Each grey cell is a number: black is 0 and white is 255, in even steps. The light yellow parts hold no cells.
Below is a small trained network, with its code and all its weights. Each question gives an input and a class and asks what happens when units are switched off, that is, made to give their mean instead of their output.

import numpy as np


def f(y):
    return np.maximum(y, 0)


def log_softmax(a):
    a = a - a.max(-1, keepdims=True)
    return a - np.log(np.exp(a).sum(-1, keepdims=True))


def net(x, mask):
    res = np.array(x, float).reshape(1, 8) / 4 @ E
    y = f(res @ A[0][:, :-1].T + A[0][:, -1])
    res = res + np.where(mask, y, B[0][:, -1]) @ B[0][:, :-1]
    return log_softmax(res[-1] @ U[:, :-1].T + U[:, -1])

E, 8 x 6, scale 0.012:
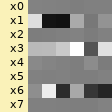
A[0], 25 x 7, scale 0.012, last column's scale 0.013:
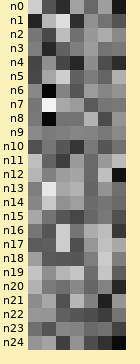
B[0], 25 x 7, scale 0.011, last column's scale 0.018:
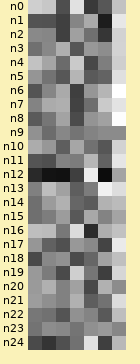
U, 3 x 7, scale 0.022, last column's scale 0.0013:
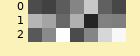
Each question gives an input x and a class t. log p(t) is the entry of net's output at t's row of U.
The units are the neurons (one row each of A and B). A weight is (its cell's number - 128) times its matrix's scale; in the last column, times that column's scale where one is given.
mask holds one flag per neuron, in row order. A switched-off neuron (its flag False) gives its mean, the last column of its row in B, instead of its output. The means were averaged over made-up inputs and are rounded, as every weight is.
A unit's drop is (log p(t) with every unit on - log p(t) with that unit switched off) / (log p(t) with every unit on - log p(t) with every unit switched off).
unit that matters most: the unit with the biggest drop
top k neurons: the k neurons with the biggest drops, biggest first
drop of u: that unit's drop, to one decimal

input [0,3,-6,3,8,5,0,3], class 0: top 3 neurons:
(n16; n4; n11)
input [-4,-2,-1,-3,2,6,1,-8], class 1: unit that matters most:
n11
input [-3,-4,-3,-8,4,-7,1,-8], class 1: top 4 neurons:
(n4; n10; n11; n24)
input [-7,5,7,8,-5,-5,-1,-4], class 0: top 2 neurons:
(n12; n11)
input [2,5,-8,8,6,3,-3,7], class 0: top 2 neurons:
(n12; n11)
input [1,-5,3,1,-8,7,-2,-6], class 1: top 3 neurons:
(n11; n24; n12)
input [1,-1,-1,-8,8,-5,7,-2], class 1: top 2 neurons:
(n4; n21)
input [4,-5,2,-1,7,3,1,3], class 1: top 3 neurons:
(n11; n24; n12)
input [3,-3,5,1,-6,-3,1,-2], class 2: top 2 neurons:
(n0; n19)
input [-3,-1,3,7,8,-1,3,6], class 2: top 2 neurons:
(n13; n7)
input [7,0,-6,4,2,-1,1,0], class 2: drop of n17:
0.2
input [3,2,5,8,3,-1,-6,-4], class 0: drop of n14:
0.0
